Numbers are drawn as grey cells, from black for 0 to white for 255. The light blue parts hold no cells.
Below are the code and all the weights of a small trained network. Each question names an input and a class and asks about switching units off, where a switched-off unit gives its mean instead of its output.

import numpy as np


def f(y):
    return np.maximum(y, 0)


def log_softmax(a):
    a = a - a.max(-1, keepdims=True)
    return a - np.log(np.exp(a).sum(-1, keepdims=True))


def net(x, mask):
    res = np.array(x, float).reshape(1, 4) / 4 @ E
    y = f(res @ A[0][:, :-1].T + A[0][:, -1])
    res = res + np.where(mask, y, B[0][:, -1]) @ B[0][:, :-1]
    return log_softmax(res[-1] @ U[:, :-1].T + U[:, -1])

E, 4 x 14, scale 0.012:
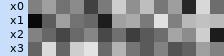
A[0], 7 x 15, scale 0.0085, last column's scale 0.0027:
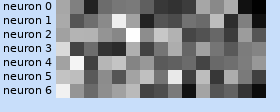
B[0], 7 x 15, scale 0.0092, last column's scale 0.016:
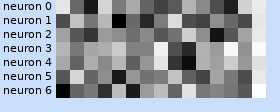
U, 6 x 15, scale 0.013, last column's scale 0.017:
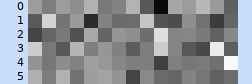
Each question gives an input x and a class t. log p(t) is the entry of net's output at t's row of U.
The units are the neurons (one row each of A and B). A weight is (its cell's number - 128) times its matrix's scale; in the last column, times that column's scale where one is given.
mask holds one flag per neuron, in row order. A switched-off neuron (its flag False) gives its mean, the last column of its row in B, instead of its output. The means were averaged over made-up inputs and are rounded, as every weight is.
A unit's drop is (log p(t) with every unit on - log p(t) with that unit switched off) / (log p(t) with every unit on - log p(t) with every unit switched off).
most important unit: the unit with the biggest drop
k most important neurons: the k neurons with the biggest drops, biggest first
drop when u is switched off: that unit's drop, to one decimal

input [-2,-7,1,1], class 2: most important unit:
neuron 6
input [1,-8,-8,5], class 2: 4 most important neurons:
neuron 6; neuron 2; neuron 0; neuron 4
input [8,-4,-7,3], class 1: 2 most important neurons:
neuron 5; neuron 0
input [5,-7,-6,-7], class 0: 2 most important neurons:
neuron 3; neuron 0
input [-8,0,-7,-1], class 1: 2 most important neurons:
neuron 1; neuron 0
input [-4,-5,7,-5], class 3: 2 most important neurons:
neuron 0; neuron 4
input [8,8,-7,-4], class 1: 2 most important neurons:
neuron 6; neuron 0
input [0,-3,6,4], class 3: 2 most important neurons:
neuron 0; neuron 3
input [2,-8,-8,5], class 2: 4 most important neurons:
neuron 6; neuron 2; neuron 0; neuron 4
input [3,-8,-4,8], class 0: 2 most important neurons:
neuron 4; neuron 0
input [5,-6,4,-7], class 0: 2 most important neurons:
neuron 3; neuron 1
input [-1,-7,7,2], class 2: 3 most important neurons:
neuron 6; neuron 2; neuron 4
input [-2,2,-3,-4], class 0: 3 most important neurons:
neuron 0; neuron 6; neuron 2
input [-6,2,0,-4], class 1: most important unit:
neuron 1
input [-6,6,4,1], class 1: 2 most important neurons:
neuron 6; neuron 3
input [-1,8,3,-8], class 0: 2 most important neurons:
neuron 6; neuron 2
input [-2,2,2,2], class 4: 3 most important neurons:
neuron 6; neuron 3; neuron 5
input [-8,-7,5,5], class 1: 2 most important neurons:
neuron 1; neuron 3
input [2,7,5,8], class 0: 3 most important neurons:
neuron 6; neuron 4; neuron 2
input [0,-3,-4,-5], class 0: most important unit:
neuron 3
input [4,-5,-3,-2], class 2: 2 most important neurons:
neuron 6; neuron 1
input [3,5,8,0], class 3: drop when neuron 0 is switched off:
0.2
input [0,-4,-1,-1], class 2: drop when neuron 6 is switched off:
0.9
